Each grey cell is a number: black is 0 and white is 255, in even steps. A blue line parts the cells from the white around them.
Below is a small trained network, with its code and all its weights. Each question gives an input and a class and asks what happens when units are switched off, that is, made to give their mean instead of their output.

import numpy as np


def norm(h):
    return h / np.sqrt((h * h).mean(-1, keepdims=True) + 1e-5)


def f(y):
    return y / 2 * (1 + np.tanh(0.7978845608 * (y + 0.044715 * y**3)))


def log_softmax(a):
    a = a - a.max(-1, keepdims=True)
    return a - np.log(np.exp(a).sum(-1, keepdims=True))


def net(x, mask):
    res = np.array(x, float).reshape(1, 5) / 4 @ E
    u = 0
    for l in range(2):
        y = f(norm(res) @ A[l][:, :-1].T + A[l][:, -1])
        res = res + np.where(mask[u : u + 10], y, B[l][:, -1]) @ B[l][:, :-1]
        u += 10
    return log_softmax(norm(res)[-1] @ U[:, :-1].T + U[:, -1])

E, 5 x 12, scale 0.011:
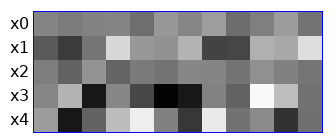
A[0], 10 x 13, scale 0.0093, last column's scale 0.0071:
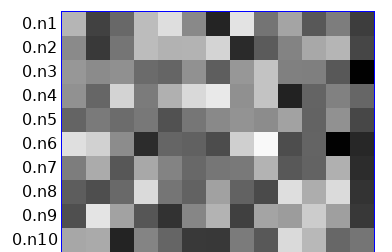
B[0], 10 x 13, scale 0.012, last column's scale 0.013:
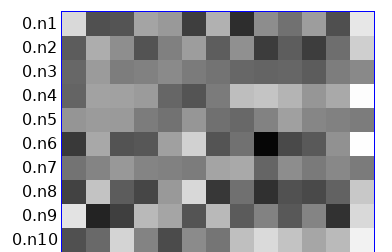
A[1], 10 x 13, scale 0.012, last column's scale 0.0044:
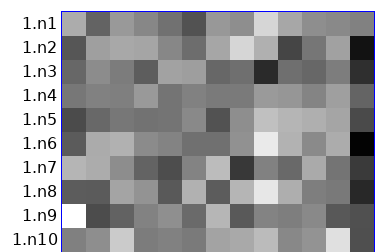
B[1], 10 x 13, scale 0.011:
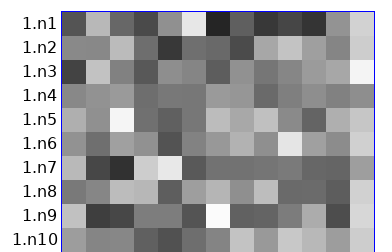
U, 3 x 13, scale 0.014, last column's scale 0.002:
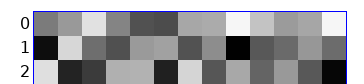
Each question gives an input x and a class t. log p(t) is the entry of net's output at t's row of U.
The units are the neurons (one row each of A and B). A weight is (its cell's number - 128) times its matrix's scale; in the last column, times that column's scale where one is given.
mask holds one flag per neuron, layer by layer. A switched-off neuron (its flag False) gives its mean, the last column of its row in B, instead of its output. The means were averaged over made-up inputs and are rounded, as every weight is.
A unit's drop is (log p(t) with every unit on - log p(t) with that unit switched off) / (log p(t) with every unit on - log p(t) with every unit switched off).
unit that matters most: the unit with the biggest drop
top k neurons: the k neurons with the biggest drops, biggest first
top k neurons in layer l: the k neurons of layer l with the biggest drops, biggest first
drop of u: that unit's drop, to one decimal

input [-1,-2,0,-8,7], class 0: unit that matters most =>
0.n4
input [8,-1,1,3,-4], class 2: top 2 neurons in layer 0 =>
[0.n9; 0.n4]
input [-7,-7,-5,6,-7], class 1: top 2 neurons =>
[0.n1; 0.n4]
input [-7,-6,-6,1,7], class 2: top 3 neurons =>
[0.n1; 0.n8; 0.n2]
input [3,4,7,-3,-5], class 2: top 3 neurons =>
[0.n9; 0.n6; 0.n10]
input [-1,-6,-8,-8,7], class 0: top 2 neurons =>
[0.n4; 0.n9]
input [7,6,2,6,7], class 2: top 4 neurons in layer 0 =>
[0.n1; 0.n6; 0.n4; 0.n2]
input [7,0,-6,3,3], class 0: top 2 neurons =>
[0.n10; 0.n9]
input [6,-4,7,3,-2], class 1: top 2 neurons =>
[0.n6; 0.n4]
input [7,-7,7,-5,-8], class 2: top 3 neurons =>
[0.n9; 0.n8; 0.n2]
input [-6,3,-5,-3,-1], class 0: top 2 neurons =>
[0.n4; 0.n6]
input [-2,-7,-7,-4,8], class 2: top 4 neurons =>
[0.n1; 0.n8; 0.n2; 1.n1]
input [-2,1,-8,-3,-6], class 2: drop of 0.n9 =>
1.1
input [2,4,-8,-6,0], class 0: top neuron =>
[0.n4]
